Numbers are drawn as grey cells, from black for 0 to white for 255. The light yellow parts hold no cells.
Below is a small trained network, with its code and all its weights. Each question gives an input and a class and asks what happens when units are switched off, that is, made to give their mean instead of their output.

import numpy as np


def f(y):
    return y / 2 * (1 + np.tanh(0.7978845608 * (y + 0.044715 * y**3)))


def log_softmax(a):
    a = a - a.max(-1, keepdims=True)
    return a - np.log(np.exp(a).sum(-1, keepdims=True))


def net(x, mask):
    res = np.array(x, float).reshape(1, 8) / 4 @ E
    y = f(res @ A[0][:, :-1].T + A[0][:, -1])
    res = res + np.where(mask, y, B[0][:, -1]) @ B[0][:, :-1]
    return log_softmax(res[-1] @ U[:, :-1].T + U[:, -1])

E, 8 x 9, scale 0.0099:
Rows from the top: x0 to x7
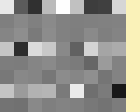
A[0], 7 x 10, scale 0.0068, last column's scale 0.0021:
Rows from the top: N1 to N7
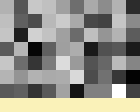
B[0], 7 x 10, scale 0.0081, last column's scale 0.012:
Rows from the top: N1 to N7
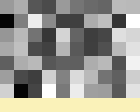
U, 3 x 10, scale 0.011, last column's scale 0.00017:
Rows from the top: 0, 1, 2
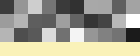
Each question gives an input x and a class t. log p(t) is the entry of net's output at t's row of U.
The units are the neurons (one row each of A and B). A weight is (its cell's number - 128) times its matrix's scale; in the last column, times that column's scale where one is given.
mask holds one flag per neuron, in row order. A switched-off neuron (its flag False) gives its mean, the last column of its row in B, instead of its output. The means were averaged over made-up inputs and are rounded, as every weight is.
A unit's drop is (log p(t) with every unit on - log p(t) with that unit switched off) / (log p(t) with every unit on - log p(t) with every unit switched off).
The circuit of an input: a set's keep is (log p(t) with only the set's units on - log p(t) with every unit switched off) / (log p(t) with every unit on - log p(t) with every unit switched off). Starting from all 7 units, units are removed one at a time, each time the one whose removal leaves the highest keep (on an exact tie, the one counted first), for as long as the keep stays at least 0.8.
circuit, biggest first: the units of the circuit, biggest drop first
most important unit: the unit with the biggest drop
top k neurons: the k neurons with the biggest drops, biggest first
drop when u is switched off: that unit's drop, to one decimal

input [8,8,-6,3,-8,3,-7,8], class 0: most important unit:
N2
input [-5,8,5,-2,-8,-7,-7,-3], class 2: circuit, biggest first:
N7; N2
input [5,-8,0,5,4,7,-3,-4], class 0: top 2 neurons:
N2; N5
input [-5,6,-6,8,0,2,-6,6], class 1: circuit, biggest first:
N3; N2
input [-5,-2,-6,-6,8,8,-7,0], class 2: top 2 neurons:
N7; N2
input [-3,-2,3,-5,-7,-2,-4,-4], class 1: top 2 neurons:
N2; N6
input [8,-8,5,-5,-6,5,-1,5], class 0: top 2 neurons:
N2; N5
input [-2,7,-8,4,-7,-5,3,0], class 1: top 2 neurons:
N2; N7
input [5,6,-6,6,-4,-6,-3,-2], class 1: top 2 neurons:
N3; N1
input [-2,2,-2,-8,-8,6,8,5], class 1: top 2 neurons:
N4; N7
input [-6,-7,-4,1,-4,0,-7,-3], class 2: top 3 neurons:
N7; N2; N5
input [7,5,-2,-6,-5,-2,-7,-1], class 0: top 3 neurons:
N2; N5; N6
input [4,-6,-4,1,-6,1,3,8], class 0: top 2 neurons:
N7; N2
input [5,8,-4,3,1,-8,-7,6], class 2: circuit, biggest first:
N7
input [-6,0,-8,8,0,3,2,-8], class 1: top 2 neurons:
N3; N2
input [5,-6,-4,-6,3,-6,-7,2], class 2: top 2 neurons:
N7; N3
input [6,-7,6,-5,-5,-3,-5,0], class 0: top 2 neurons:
N2; N5
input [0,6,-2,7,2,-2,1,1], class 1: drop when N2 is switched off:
0.0
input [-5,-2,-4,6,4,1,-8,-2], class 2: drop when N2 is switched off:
0.1
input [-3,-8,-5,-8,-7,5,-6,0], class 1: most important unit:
N4
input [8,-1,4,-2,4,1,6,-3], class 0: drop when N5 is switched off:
0.2
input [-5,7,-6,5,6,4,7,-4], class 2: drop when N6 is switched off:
0.2
